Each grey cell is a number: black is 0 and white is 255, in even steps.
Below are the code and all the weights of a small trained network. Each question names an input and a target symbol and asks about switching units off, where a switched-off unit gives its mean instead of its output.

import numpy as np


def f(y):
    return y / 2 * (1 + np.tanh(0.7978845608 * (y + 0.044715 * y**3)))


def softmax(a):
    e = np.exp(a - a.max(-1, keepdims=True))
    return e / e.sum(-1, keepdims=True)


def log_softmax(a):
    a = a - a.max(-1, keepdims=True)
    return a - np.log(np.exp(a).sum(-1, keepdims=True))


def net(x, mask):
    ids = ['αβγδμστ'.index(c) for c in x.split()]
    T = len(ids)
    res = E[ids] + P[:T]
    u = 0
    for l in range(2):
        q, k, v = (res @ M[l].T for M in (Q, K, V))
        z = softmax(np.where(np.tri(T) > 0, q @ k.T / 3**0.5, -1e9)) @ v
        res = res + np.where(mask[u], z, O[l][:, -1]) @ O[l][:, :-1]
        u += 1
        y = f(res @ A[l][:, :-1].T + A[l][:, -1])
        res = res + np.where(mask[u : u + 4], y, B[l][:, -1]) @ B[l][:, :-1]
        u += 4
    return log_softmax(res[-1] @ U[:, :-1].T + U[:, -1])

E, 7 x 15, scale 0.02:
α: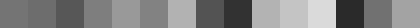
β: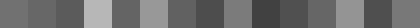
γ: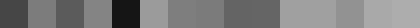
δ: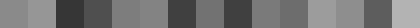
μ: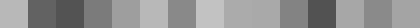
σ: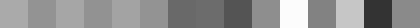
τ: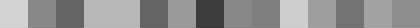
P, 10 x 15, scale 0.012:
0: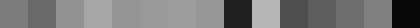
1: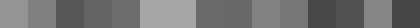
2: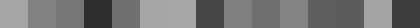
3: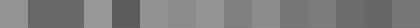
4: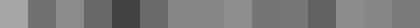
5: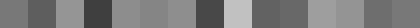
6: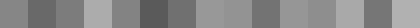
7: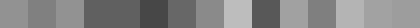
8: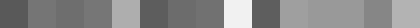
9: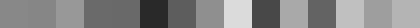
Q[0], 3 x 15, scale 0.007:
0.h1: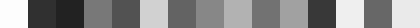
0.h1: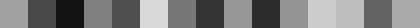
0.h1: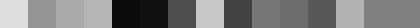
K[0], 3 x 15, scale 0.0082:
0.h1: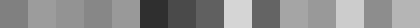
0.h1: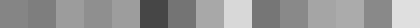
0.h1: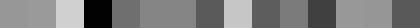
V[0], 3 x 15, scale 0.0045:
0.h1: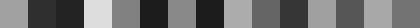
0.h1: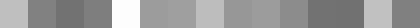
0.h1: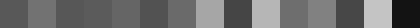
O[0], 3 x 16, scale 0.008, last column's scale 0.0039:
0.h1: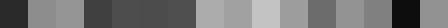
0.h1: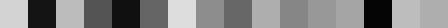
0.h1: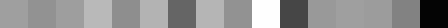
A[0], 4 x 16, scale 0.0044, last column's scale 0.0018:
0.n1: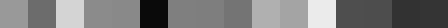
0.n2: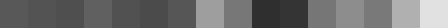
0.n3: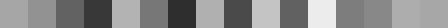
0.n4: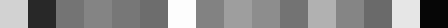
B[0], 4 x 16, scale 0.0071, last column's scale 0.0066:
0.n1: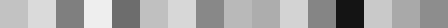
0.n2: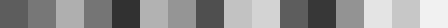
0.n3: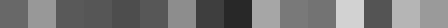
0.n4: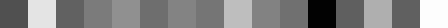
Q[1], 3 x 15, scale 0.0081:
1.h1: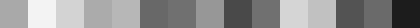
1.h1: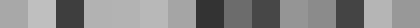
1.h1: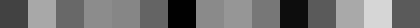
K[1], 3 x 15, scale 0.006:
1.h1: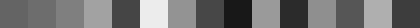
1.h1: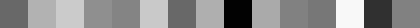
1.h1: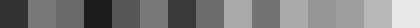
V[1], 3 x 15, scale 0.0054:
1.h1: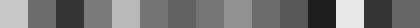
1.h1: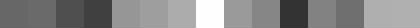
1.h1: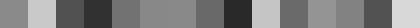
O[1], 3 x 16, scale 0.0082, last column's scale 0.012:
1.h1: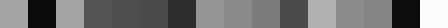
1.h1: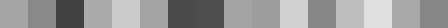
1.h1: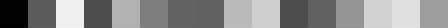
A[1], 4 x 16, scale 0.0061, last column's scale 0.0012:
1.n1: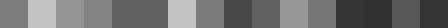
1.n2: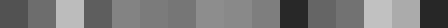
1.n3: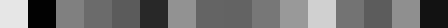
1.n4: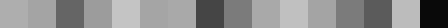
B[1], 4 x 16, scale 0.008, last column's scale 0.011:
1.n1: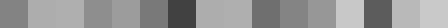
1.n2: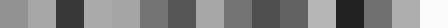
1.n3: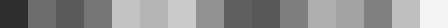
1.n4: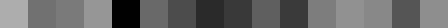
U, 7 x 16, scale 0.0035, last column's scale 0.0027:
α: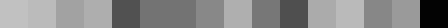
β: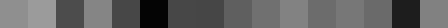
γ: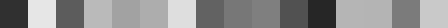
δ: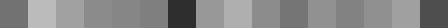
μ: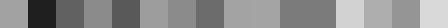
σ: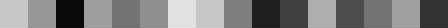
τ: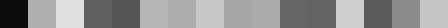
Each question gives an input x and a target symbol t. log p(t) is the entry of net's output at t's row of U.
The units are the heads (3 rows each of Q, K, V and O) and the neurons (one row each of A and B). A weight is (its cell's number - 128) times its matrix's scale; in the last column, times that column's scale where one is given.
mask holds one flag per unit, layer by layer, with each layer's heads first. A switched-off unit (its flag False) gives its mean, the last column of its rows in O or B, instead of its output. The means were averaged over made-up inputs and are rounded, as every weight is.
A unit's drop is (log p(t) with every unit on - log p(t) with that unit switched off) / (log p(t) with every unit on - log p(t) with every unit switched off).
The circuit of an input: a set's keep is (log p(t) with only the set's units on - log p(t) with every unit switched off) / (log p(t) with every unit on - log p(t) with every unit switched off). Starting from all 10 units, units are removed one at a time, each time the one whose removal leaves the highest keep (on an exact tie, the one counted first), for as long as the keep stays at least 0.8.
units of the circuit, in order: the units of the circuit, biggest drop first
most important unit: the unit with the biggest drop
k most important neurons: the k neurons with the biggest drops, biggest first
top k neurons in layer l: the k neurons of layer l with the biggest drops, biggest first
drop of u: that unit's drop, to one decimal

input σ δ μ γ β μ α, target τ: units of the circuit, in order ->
1.h1; 1.n2; 1.n1
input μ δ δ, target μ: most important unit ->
0.n4
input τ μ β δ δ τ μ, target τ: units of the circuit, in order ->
0.h1; 1.h1; 1.n2
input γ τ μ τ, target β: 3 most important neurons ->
1.n4; 1.n3; 0.n2
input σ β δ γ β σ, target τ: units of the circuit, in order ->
1.h1; 1.n2
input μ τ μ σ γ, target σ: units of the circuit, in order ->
1.n2; 1.h1; 0.h1
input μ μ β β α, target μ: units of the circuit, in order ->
1.h1; 0.h1; 1.n2
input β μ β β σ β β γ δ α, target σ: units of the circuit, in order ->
1.h1; 1.n3
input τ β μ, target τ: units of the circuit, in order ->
0.h1; 0.n1; 1.h1; 1.n2
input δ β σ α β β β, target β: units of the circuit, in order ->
0.h1; 1.h1
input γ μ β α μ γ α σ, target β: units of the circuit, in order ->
1.n4; 1.h1; 0.h1; 1.n3
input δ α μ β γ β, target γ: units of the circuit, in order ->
0.h1; 1.h1
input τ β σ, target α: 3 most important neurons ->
1.n1; 0.n1; 1.n4
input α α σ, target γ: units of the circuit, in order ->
1.h1
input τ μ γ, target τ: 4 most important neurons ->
0.n1; 1.n2; 0.n2; 1.n1
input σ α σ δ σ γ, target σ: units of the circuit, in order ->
1.h1; 1.n2; 0.h1
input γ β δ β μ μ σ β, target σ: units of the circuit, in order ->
0.h1; 1.h1; 1.n2
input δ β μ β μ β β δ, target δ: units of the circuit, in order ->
1.h1; 1.n2; 0.n3
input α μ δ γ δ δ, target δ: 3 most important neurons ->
1.n2; 0.n3; 1.n3
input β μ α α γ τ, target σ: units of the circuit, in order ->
1.h1; 1.n3
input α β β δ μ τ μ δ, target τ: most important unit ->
0.h1
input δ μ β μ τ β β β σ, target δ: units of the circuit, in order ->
1.h1; 0.h1; 0.n3; 1.n2
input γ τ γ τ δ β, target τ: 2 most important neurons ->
1.n2; 1.n1
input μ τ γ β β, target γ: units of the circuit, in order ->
1.h1; 0.h1
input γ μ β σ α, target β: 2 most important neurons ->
1.n4; 0.n2
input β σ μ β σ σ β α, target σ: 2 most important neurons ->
1.n3; 0.n2
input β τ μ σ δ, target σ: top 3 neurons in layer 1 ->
1.n2; 1.n3; 1.n1
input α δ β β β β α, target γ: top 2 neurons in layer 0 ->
0.n1; 0.n3
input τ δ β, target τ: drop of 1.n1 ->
0.2
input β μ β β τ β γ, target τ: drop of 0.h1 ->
0.4
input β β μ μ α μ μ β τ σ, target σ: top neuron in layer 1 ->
1.n3
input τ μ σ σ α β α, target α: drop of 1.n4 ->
0.5
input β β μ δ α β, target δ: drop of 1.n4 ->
0.0
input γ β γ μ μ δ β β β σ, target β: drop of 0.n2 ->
0.1
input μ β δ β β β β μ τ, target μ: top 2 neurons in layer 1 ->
1.n2; 1.n3
